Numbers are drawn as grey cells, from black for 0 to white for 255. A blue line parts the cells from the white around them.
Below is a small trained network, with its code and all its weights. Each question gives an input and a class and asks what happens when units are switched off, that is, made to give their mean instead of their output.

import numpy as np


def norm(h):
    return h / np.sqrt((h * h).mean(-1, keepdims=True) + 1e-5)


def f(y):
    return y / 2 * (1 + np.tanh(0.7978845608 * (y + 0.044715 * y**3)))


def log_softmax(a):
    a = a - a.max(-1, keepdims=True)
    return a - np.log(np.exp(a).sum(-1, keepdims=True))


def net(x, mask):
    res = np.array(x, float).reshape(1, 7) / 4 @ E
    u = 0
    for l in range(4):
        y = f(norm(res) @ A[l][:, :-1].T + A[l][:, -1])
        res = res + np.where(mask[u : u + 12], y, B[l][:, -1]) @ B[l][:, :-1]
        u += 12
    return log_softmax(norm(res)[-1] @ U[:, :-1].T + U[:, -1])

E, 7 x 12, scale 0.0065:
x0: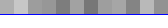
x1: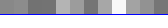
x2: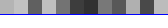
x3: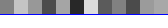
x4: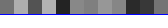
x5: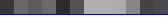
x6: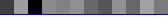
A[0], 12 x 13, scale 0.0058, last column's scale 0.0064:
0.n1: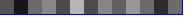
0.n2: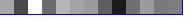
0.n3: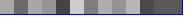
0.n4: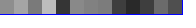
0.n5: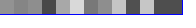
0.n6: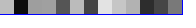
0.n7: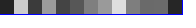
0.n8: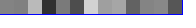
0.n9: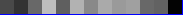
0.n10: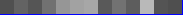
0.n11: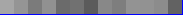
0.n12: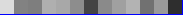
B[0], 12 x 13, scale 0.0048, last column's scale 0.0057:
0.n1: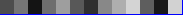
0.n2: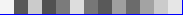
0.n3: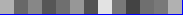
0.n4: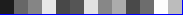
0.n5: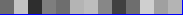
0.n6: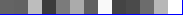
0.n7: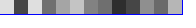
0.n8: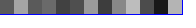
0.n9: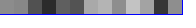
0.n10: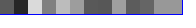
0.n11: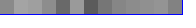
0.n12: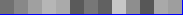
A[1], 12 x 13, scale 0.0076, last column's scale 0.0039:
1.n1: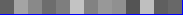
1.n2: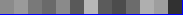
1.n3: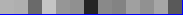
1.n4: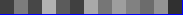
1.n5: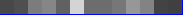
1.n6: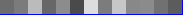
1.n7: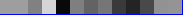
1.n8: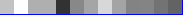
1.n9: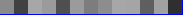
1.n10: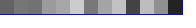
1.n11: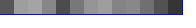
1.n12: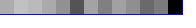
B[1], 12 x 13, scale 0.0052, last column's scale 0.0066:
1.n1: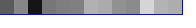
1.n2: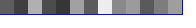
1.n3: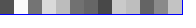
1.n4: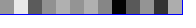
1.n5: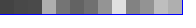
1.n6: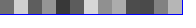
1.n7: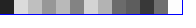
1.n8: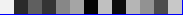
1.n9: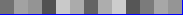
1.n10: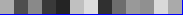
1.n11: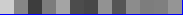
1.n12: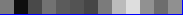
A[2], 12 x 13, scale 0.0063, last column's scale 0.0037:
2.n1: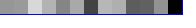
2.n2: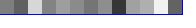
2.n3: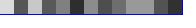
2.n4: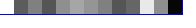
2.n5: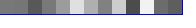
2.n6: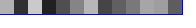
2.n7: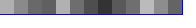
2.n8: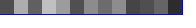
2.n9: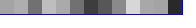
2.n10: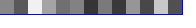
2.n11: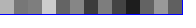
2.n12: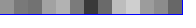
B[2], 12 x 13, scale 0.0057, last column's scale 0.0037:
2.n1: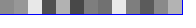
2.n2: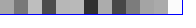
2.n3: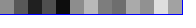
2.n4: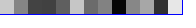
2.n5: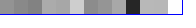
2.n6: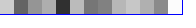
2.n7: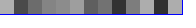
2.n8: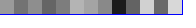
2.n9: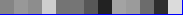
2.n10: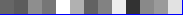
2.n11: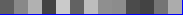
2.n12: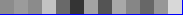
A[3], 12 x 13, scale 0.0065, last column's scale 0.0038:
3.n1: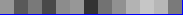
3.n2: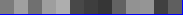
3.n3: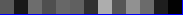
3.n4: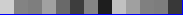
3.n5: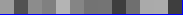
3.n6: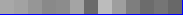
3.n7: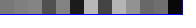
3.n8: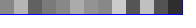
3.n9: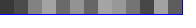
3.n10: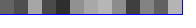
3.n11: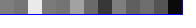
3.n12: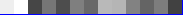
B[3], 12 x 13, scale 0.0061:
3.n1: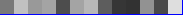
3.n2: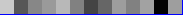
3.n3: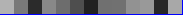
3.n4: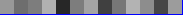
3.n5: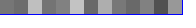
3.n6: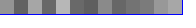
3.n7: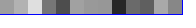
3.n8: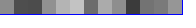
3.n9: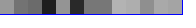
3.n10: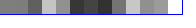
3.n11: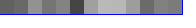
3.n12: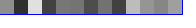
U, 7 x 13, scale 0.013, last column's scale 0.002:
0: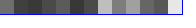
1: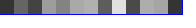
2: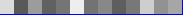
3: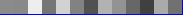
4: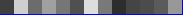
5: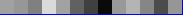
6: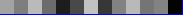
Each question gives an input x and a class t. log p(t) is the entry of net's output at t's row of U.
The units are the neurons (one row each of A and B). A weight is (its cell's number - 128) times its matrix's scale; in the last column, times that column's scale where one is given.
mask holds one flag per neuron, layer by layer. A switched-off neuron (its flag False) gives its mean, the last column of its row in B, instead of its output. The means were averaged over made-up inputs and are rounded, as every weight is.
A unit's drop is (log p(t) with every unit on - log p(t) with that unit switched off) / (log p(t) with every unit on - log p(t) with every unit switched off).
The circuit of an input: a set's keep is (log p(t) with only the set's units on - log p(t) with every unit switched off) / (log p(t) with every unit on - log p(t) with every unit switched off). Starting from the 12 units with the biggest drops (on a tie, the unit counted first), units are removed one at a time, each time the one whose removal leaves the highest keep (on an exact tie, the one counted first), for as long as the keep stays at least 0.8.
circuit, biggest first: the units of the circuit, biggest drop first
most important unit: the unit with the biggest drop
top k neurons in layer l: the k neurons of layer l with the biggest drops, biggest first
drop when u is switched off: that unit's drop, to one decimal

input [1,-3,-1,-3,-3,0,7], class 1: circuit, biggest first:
(1.n5)
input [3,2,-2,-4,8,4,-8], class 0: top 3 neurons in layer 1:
(1.n8 1.n3 1.n11)
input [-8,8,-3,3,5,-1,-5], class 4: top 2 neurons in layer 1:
(1.n6 1.n8)
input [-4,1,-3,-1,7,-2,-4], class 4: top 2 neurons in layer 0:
(0.n4 0.n2)
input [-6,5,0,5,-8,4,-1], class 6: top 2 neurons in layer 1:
(1.n7 1.n3)
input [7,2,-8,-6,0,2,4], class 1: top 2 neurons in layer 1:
(1.n5 1.n8)
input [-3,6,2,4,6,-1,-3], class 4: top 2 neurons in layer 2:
(2.n6 2.n2)
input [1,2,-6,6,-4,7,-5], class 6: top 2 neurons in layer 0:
(0.n1 0.n4)
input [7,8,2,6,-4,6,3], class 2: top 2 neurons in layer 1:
(1.n8 1.n7)
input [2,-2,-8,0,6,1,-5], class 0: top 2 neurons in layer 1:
(1.n8 1.n11)
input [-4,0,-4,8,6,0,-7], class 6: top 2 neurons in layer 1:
(1.n12 1.n3)
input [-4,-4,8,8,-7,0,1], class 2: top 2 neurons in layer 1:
(1.n2 1.n7)
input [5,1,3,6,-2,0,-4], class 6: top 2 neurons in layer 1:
(1.n12 1.n6)
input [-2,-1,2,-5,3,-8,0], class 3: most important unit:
1.n7
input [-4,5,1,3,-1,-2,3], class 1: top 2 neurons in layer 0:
(0.n6 0.n2)
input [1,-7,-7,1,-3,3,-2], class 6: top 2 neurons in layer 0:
(0.n8 0.n6)
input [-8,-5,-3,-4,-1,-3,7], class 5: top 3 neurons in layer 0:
(0.n6 0.n1 0.n3)
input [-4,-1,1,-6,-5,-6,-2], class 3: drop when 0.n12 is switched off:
0.2
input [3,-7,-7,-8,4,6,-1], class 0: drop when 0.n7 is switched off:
0.0
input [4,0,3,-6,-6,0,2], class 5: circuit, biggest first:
(1.n3)
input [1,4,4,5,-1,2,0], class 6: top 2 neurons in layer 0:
(0.n6 0.n5)
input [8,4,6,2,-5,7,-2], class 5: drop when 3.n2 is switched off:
0.1
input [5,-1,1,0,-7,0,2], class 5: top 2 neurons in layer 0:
(0.n6 0.n7)
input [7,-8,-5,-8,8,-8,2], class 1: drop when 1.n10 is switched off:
0.1
